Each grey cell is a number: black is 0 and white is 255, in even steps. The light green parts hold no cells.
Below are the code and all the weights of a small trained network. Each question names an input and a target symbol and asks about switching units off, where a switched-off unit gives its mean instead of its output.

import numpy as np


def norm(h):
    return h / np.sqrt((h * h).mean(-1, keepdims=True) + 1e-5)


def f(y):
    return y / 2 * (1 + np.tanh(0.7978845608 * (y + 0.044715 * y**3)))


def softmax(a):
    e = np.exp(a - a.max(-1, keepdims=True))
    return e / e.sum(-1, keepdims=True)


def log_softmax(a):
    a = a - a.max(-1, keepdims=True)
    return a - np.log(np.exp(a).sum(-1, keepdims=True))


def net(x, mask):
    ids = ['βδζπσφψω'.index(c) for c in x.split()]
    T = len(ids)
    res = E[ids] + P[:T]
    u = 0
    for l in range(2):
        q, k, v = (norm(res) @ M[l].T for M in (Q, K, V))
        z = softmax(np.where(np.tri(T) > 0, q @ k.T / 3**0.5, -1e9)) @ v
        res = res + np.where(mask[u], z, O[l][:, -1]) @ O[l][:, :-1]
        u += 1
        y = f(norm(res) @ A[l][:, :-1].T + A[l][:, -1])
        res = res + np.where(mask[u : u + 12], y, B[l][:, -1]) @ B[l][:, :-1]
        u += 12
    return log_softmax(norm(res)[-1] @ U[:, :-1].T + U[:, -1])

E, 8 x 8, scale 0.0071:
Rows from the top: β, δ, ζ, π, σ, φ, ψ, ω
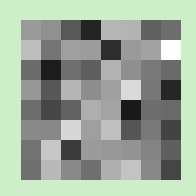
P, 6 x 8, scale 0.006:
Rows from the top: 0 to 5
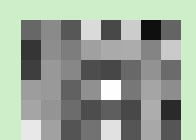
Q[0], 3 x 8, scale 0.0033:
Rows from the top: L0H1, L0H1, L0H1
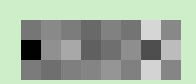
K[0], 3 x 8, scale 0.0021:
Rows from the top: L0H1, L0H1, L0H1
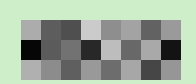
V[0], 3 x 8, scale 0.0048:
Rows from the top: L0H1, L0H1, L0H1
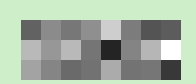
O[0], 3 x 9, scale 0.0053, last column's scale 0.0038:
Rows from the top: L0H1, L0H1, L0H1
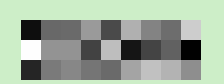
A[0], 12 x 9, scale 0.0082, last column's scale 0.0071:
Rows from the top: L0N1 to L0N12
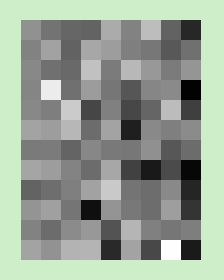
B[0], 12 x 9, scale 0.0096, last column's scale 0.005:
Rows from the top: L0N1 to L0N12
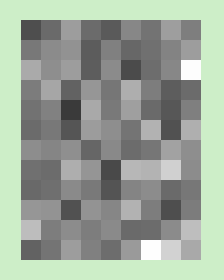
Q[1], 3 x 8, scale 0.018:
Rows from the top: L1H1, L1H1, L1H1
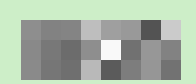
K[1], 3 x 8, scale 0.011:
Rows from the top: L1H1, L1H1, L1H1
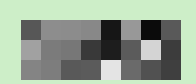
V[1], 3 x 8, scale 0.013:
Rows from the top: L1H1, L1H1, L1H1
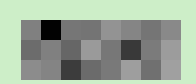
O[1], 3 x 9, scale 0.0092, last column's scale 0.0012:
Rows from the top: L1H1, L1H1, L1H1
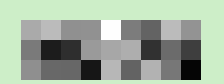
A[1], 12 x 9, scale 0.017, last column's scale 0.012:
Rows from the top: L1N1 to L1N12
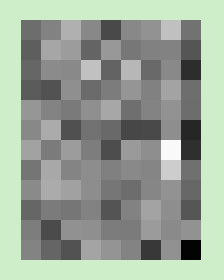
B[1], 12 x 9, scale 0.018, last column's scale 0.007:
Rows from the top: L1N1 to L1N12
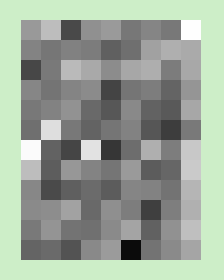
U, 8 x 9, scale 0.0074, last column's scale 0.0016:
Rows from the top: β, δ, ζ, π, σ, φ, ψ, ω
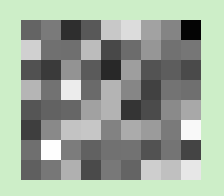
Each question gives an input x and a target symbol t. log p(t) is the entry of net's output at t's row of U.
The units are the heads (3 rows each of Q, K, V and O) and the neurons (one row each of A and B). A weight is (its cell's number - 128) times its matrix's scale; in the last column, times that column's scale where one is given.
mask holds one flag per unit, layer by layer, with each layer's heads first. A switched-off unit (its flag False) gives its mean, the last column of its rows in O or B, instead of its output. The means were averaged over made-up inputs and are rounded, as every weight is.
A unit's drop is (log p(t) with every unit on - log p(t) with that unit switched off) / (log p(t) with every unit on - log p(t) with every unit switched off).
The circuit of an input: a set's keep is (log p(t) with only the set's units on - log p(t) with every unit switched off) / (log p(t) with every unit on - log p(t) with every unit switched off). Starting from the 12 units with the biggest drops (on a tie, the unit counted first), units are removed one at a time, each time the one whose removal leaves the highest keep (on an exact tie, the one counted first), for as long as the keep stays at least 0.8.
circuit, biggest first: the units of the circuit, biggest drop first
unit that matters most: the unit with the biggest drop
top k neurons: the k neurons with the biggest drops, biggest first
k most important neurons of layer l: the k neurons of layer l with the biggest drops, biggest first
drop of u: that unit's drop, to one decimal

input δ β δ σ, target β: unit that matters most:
L0H1
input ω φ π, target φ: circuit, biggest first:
L1H1, L1N3
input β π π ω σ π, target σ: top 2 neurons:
L0N12, L1N12
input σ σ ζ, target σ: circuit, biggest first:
L1H1, L1N12
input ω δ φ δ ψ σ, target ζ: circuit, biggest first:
L1H1, L1N7
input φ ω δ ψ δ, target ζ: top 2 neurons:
L1N1, L1N7
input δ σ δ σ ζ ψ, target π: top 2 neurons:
L0N8, L1N7
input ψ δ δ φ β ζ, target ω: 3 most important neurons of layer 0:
L0N5, L0N8, L0N3
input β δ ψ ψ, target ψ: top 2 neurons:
L0N12, L1N6
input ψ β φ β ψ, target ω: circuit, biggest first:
L1H1, L1N7, L1N1
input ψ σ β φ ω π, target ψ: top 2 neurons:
L1N7, L1N1
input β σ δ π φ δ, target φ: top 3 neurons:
L0N6, L1N3, L1N7
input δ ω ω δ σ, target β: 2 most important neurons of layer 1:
L1N11, L1N7
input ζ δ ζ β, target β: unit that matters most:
L0N12
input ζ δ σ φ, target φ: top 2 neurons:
L0N9, L0N6
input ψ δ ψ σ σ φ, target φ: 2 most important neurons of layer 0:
L0N6, L0N8
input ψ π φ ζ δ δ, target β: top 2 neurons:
L0N6, L1N7
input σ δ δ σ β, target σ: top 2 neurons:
L0N8, L1N12
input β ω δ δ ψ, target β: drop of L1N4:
0.1
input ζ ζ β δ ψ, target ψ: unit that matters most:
L1N6
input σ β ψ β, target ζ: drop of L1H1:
0.2
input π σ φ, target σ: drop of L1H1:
0.8
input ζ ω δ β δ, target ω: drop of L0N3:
0.0
